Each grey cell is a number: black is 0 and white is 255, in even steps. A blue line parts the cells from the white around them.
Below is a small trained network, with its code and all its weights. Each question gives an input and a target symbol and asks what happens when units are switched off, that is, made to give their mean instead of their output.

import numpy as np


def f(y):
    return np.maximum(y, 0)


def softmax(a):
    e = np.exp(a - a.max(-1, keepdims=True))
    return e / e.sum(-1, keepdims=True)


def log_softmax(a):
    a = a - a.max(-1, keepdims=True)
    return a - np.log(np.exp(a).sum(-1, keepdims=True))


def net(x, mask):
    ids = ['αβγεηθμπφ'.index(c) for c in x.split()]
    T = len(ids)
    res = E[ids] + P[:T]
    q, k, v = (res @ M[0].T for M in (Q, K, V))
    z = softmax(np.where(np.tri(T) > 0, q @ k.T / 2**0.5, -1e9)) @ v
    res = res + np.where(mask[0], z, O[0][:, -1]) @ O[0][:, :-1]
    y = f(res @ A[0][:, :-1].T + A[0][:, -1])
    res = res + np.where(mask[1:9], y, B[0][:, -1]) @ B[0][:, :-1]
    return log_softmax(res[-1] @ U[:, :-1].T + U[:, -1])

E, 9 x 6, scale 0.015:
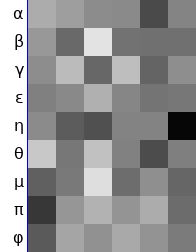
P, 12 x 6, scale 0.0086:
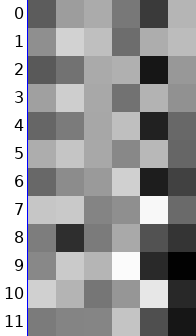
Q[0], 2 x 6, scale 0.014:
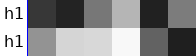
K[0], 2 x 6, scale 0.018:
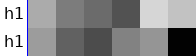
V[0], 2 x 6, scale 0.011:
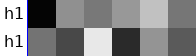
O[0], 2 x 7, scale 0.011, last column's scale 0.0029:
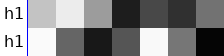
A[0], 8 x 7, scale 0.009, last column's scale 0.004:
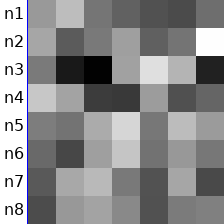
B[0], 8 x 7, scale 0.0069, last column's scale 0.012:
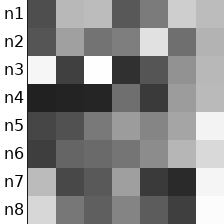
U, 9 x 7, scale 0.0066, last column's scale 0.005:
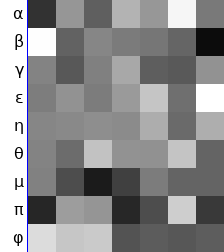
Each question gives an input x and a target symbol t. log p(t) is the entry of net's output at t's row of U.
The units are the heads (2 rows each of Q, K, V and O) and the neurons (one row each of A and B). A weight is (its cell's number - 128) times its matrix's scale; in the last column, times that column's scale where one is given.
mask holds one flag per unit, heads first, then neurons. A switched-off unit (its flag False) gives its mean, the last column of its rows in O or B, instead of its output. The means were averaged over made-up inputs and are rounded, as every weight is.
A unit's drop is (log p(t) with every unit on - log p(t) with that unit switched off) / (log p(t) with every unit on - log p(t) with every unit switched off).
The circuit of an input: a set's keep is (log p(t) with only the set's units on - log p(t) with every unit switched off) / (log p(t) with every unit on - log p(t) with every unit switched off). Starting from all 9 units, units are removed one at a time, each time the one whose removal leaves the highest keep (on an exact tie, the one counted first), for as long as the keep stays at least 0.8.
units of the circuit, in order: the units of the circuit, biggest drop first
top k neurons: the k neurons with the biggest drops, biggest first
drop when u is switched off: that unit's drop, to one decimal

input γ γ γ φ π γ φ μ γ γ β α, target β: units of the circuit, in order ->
(h1 n3)
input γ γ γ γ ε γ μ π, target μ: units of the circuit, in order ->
(h1 n4)
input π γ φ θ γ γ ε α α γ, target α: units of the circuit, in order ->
(h1 n6)
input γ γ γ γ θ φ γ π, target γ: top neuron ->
(n7)
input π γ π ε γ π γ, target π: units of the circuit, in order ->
(h1 n1 n4)
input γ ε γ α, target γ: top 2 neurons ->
(n7 n8)
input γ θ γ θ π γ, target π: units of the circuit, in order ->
(h1 n4 n1)
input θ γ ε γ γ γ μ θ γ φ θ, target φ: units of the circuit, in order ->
(h1 n5)
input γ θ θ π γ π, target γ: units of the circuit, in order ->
(h1 n7 n8)
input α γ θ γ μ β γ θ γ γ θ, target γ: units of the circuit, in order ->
(h1 n7)
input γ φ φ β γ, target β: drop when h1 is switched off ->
1.2
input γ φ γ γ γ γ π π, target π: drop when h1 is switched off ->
1.2
